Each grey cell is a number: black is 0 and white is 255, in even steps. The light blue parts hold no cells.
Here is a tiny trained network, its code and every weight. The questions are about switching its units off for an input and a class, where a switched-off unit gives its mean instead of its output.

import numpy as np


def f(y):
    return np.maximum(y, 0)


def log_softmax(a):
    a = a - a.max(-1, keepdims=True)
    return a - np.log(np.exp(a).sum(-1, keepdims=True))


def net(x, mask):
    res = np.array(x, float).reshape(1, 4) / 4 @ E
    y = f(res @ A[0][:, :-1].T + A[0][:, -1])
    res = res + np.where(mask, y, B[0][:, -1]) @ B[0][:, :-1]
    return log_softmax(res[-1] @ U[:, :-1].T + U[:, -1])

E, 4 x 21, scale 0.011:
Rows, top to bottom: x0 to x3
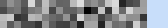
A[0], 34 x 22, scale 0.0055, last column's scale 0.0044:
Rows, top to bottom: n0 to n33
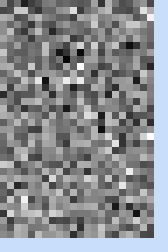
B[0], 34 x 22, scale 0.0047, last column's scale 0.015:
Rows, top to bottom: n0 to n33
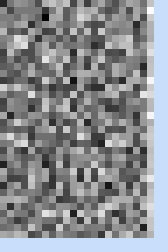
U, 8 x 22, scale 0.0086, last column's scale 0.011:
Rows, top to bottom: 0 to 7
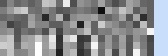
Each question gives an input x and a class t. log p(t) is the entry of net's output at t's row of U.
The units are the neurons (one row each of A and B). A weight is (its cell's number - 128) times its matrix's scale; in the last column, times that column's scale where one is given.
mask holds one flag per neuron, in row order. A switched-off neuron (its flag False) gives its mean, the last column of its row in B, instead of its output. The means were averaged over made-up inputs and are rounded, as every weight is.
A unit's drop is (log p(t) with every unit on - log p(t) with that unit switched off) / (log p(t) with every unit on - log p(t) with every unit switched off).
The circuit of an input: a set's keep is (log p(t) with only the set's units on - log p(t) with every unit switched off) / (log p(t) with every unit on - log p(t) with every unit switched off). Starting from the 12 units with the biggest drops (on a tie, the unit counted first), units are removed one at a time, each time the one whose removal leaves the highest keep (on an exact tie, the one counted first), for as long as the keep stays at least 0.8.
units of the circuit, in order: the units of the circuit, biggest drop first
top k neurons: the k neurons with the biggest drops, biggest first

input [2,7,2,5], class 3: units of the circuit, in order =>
[n13]
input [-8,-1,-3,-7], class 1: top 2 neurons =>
[n12; n28]
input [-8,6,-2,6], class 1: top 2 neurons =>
[n12; n5]
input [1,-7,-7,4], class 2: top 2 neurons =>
[n1; n32]
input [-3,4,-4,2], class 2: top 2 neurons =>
[n25; n16]
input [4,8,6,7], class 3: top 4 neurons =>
[n13; n4; n24; n31]
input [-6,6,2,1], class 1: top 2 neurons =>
[n12; n25]
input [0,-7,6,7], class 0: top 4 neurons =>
[n7; n18; n0; n8]
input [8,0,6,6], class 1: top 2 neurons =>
[n6; n20]
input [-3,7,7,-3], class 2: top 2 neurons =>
[n26; n25]
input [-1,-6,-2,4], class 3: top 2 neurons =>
[n25; n16]
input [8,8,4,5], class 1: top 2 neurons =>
[n20; n6]
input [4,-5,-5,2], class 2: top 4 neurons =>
[n1; n32; n27; n21]
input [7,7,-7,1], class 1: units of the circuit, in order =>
[n20]
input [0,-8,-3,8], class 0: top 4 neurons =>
[n7; n0; n18; n8]
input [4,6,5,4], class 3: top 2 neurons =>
[n13; n31]
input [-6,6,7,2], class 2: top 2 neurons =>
[n26; n4]
